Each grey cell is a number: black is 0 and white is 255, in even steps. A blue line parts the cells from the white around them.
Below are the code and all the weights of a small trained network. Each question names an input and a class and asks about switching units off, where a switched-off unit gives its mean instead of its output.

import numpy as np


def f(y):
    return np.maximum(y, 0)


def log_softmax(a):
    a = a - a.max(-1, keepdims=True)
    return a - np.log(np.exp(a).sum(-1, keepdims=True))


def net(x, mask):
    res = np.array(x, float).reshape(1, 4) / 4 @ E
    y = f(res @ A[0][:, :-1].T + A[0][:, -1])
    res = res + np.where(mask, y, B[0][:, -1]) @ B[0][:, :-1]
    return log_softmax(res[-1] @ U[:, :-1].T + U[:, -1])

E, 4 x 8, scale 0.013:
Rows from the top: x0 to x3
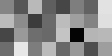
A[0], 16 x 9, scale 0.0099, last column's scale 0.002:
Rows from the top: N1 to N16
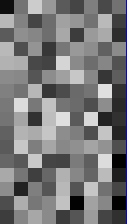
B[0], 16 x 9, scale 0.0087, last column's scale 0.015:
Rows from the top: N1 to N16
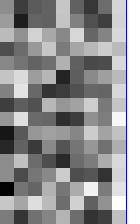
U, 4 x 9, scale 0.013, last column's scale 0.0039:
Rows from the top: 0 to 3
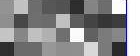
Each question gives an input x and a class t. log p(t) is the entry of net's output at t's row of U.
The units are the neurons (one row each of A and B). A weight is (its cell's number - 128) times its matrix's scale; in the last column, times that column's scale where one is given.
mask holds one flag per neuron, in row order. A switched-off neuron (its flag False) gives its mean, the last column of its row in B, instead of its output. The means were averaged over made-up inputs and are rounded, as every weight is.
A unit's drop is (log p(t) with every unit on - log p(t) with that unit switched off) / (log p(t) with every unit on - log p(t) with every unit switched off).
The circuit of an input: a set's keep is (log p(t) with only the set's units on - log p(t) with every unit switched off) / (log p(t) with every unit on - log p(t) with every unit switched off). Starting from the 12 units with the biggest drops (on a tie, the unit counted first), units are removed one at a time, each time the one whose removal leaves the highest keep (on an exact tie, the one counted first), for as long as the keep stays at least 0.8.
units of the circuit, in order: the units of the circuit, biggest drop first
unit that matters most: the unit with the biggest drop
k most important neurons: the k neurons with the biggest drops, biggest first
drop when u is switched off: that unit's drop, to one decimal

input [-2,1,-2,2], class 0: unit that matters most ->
N15
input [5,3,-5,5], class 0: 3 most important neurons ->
N15, N3, N14
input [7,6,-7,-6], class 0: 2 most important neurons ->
N7, N15
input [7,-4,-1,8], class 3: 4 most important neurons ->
N10, N8, N9, N6
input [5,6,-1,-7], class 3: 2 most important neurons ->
N14, N4
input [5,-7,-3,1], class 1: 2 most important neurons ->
N1, N16
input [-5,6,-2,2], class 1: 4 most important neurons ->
N2, N12, N7, N5
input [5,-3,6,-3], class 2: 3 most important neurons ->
N3, N15, N9
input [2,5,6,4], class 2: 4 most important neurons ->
N15, N3, N1, N16
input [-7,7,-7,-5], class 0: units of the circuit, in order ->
N6, N15
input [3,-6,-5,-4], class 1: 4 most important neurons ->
N15, N1, N16, N3
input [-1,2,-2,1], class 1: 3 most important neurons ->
N15, N3, N9
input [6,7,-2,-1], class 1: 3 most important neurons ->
N2, N9, N13
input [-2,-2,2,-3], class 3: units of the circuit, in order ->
N14
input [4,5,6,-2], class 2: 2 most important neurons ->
N3, N15
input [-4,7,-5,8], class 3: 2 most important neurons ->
N8, N10
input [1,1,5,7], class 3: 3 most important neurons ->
N10, N8, N11
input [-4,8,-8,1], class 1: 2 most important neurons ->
N15, N2
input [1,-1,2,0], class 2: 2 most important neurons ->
N9, N13
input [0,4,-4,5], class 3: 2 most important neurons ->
N15, N3
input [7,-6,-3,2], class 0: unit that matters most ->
N12
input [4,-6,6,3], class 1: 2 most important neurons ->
N1, N16
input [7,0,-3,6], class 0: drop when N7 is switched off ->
0.2
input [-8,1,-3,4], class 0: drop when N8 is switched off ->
0.0
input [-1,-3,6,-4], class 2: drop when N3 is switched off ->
0.1
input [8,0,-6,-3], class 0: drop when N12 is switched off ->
0.1
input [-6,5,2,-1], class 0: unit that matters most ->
N9
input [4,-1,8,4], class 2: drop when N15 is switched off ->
0.3
